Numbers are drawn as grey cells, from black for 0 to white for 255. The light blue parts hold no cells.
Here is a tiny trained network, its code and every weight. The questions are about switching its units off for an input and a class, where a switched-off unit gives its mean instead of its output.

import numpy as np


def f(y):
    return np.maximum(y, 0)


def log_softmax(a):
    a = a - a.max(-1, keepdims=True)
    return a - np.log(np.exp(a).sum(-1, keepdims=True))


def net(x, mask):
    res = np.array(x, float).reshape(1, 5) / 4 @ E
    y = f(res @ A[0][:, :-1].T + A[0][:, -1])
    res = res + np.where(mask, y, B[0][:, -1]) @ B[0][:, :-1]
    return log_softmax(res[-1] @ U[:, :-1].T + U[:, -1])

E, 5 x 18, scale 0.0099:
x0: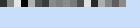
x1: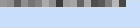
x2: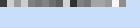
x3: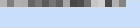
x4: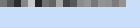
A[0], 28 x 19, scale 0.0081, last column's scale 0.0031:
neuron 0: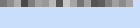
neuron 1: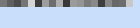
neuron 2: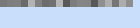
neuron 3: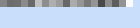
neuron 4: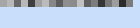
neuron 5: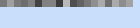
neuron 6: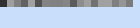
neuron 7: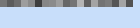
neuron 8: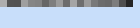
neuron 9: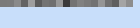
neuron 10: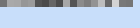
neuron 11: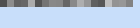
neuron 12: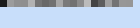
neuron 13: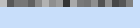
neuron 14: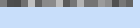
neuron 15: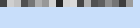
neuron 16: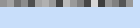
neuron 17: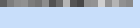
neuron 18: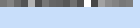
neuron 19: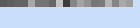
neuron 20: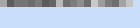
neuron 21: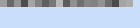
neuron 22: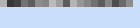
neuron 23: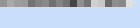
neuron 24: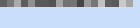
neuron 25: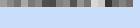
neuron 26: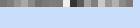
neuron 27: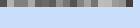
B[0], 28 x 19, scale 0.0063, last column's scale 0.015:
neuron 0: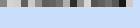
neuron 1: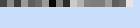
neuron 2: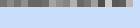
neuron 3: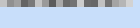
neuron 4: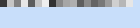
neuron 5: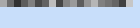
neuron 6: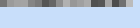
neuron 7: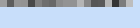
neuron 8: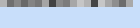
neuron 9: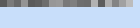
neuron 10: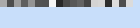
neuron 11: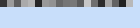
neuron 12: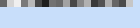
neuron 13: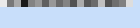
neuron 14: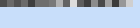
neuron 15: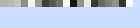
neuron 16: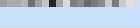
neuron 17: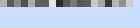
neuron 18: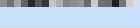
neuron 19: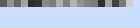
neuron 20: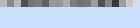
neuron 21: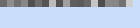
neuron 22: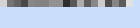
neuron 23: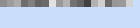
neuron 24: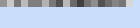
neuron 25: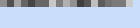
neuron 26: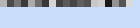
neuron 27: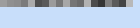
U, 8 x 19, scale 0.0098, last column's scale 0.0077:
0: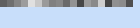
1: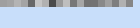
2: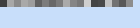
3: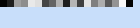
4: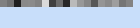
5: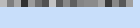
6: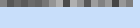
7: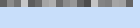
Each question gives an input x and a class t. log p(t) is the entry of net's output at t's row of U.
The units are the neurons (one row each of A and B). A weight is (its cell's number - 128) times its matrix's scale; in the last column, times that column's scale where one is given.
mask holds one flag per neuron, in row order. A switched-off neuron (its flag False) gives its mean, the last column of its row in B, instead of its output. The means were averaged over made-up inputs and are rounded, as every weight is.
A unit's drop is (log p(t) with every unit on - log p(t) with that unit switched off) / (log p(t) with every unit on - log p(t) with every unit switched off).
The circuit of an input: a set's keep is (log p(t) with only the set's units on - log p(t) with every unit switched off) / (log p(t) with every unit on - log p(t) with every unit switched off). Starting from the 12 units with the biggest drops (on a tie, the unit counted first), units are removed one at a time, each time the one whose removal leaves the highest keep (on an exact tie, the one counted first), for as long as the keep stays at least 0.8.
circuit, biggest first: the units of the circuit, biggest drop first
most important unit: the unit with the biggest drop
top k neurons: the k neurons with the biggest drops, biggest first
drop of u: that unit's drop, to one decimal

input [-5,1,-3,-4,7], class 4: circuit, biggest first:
[neuron 1]
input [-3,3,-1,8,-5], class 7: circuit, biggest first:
[neuron 4; neuron 13]
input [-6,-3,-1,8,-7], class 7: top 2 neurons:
[neuron 25; neuron 15]
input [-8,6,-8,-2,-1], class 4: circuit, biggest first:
[neuron 1; neuron 8]
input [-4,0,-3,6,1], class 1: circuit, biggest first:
[neuron 26; neuron 10]
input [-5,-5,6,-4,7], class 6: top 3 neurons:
[neuron 15; neuron 0; neuron 14]
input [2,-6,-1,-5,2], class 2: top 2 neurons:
[neuron 12; neuron 11]
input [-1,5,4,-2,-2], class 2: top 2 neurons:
[neuron 3; neuron 13]
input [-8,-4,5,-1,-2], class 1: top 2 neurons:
[neuron 16; neuron 4]
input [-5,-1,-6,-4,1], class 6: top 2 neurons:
[neuron 13; neuron 14]
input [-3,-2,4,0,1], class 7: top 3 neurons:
[neuron 15; neuron 13; neuron 0]
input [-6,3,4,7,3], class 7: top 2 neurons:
[neuron 4; neuron 15]
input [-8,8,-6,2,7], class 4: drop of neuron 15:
0.0
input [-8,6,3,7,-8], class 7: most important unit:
neuron 10
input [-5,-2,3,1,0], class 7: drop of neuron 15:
0.1
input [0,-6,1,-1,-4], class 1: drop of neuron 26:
0.4
